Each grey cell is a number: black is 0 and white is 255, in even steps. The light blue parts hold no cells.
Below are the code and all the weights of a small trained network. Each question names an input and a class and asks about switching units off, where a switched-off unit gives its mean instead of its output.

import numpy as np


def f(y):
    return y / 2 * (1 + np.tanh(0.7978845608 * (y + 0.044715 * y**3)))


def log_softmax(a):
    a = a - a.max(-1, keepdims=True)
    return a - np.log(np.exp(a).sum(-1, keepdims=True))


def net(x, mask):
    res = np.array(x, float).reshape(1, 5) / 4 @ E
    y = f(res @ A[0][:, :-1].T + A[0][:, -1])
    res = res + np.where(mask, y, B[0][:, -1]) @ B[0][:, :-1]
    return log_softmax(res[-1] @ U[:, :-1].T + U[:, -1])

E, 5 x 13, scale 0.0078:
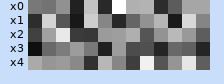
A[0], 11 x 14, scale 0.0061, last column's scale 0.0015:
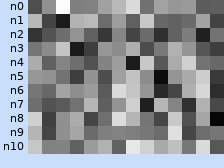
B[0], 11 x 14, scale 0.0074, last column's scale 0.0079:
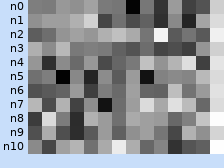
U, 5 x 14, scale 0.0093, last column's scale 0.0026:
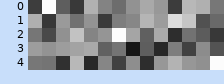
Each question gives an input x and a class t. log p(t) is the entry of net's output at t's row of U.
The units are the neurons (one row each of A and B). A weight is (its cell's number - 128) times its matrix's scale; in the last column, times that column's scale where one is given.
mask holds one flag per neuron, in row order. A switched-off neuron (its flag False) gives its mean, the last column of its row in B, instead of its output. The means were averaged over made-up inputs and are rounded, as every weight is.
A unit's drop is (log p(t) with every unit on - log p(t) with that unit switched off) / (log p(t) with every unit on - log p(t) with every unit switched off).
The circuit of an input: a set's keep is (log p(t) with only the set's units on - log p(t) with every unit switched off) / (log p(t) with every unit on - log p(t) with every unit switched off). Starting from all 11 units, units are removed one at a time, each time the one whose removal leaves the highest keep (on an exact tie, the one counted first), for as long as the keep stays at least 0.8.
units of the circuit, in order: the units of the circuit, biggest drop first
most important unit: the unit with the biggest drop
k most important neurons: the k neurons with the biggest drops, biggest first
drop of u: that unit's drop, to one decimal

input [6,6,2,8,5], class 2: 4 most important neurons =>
n2, n8, n9, n7
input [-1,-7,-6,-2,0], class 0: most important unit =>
n8
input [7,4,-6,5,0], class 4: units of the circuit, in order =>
n5, n6
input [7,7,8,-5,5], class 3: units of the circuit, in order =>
n0, n3, n8
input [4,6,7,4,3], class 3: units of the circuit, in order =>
n0, n3
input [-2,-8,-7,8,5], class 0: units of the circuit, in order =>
n8, n9
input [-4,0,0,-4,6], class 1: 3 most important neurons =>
n4, n5, n2
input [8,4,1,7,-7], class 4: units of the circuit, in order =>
n5, n6
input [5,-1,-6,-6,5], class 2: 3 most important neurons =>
n10, n7, n0
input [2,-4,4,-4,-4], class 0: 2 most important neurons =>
n8, n4
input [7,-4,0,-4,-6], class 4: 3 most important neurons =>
n5, n6, n4
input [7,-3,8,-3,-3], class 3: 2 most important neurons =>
n0, n3
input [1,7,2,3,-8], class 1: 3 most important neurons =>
n7, n8, n9
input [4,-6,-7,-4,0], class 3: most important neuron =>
n1
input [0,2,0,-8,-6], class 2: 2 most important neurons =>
n10, n4
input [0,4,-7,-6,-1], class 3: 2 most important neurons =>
n1, n2
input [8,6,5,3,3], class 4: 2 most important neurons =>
n5, n6
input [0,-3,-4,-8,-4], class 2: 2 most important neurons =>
n10, n4
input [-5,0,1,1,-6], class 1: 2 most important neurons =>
n7, n5
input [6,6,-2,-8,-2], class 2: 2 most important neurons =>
n10, n8
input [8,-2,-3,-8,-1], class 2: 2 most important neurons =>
n10, n9
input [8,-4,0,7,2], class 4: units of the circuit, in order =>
n5
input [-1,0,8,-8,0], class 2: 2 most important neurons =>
n10, n1
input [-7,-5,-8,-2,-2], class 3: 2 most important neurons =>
n1, n5
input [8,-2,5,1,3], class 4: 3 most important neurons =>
n5, n6, n1
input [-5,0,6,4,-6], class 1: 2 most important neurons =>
n7, n1
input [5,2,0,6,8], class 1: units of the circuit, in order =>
n4
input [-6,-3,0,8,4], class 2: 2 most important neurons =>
n2, n5
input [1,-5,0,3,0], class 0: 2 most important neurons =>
n8, n10
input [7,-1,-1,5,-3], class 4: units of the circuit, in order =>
n5, n6
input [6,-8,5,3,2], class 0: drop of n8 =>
0.9
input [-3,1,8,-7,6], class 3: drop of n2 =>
0.2
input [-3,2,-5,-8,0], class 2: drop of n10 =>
0.5
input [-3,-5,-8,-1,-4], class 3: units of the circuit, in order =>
n1
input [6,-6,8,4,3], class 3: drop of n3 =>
1.0
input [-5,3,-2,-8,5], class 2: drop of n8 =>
0.0
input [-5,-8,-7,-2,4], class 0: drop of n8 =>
0.5
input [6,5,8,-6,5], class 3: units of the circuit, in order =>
n0, n3
